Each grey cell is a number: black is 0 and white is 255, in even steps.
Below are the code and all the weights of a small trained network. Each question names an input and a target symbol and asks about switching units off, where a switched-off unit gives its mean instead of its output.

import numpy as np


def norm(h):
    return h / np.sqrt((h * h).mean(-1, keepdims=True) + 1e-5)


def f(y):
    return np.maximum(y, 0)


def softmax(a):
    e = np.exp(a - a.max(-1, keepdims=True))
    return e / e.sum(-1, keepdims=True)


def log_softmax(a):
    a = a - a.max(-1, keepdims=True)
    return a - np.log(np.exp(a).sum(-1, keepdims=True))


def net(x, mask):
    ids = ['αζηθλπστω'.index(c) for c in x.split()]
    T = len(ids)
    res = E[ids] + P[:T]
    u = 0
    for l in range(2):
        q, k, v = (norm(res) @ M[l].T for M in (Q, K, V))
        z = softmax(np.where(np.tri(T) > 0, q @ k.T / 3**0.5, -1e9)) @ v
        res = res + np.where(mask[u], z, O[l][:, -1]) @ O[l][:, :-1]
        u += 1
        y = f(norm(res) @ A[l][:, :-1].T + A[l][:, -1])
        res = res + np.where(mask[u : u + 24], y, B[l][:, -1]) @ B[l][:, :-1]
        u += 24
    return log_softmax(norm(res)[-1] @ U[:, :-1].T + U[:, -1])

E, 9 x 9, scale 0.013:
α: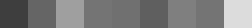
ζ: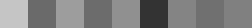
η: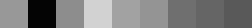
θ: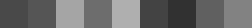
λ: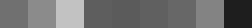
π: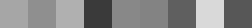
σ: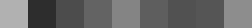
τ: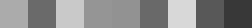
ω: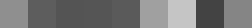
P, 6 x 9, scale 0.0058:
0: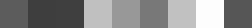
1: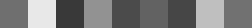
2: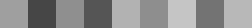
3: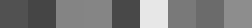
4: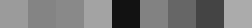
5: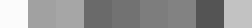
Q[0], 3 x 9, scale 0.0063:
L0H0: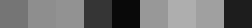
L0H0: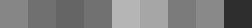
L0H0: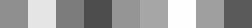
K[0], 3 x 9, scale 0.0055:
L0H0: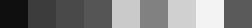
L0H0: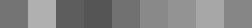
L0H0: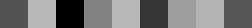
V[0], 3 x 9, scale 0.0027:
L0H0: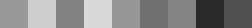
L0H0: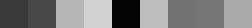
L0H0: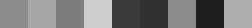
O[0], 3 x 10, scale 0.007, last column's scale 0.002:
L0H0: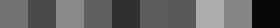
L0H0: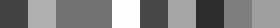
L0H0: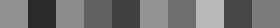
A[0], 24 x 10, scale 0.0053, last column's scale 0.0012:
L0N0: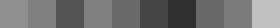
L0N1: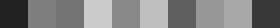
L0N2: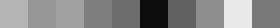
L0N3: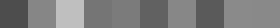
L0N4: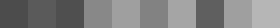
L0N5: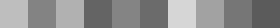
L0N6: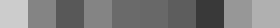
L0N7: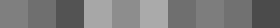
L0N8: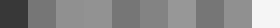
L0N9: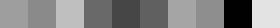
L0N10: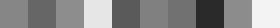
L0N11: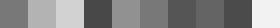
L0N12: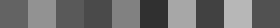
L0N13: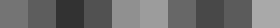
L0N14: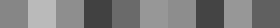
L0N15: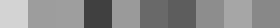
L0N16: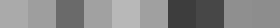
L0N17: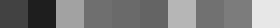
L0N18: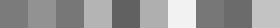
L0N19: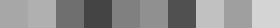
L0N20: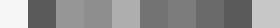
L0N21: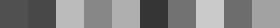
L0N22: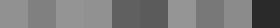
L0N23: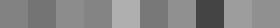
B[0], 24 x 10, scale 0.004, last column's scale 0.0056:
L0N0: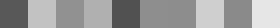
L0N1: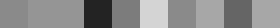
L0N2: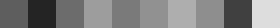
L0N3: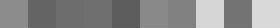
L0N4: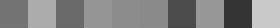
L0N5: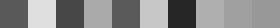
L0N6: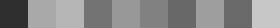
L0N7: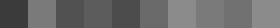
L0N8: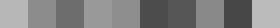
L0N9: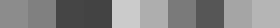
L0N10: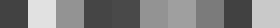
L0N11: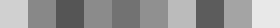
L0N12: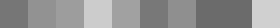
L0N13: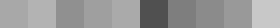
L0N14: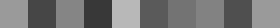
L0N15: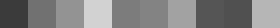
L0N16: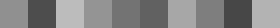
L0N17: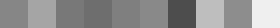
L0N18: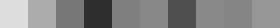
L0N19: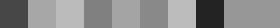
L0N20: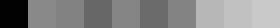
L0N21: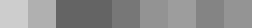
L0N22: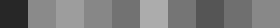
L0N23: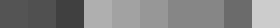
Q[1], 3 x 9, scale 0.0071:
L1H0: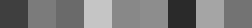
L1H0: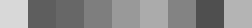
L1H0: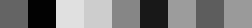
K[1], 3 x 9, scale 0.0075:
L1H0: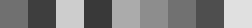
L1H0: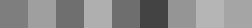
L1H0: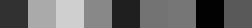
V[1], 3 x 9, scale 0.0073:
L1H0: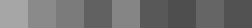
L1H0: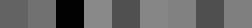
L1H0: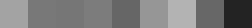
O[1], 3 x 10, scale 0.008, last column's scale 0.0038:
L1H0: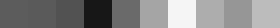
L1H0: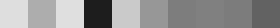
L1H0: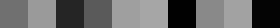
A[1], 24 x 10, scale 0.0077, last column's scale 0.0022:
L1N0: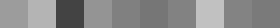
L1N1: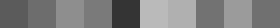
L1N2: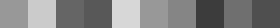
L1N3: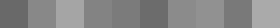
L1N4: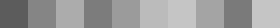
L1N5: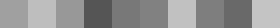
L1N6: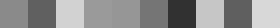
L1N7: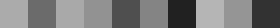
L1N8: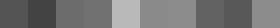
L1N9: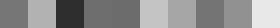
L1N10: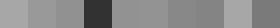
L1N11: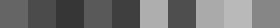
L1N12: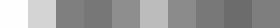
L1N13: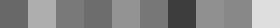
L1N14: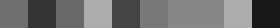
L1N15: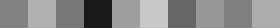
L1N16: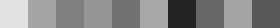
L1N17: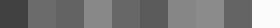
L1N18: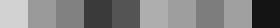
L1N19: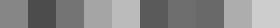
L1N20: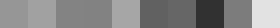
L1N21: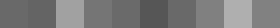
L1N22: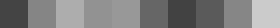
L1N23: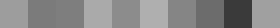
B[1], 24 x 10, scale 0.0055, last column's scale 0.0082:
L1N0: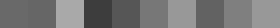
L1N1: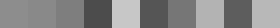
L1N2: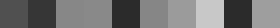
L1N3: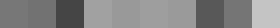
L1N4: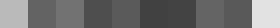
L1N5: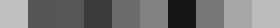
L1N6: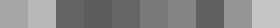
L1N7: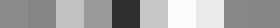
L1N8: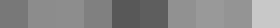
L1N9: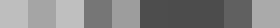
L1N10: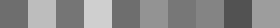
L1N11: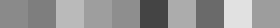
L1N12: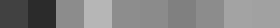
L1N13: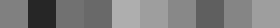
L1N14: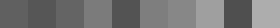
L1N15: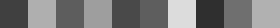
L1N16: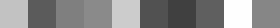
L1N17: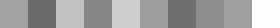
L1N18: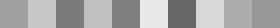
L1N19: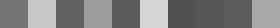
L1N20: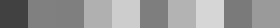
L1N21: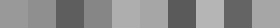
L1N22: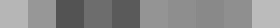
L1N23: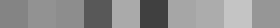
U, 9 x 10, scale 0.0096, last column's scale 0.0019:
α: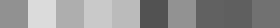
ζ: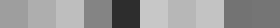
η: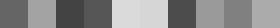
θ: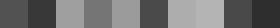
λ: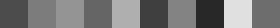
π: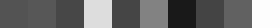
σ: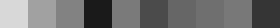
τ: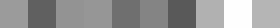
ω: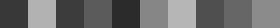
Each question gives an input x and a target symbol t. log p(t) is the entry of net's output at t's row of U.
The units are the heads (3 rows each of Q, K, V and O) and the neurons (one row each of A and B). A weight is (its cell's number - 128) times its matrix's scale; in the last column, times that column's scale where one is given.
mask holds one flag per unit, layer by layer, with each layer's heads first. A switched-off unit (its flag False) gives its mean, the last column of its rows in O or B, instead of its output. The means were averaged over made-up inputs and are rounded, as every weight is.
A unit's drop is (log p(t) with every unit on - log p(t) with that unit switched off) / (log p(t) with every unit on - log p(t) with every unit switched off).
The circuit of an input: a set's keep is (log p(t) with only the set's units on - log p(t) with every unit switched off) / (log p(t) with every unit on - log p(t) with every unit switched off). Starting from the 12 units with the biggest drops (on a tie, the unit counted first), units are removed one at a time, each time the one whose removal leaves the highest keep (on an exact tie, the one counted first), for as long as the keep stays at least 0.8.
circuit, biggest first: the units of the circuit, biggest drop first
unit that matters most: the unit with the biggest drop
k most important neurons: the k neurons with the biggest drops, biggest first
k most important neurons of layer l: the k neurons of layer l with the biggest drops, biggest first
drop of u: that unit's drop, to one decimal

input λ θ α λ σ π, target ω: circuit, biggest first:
[L1N15 L1H0]
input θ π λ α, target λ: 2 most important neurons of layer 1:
[L1N11 L1N15]
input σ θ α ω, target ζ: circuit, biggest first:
[L1H0 L1N18 L1N2 L0N20]
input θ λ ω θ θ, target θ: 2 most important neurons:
[L0N2 L0N5]
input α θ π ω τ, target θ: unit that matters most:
L1H0
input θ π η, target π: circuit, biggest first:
[L1H0 L1N19]
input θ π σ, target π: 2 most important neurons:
[L0N19 L1N19]
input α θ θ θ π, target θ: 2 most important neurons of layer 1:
[L1N2 L1N20]
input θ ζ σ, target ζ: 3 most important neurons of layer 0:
[L0N20 L0N2 L0N6]
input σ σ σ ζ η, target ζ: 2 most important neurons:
[L0N20 L1N7]
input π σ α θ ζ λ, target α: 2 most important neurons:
[L0N5 L0N6]
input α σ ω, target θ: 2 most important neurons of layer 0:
[L0N11 L0N21]
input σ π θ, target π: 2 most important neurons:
[L1N19 L0N19]
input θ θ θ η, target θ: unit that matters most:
L1N23
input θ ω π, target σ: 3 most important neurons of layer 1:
[L1N4 L1N5 L1N9]
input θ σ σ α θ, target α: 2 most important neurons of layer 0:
[L0N0 L0N1]
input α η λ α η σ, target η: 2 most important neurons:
[L0N10 L0N20]
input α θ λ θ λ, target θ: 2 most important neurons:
[L0N9 L1N20]
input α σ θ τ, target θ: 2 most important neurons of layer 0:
[L0N18 L0N9]
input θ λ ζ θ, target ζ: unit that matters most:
L0H0
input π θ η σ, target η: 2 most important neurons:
[L0N20 L0N0]
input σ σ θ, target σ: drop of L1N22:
0.0
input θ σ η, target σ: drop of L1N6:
0.1
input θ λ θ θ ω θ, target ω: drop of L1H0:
0.7
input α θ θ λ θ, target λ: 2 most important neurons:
[L1N11 L0N0]
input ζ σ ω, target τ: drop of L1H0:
0.5
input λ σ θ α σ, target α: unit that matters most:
L0N0
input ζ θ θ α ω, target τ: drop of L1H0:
0.9
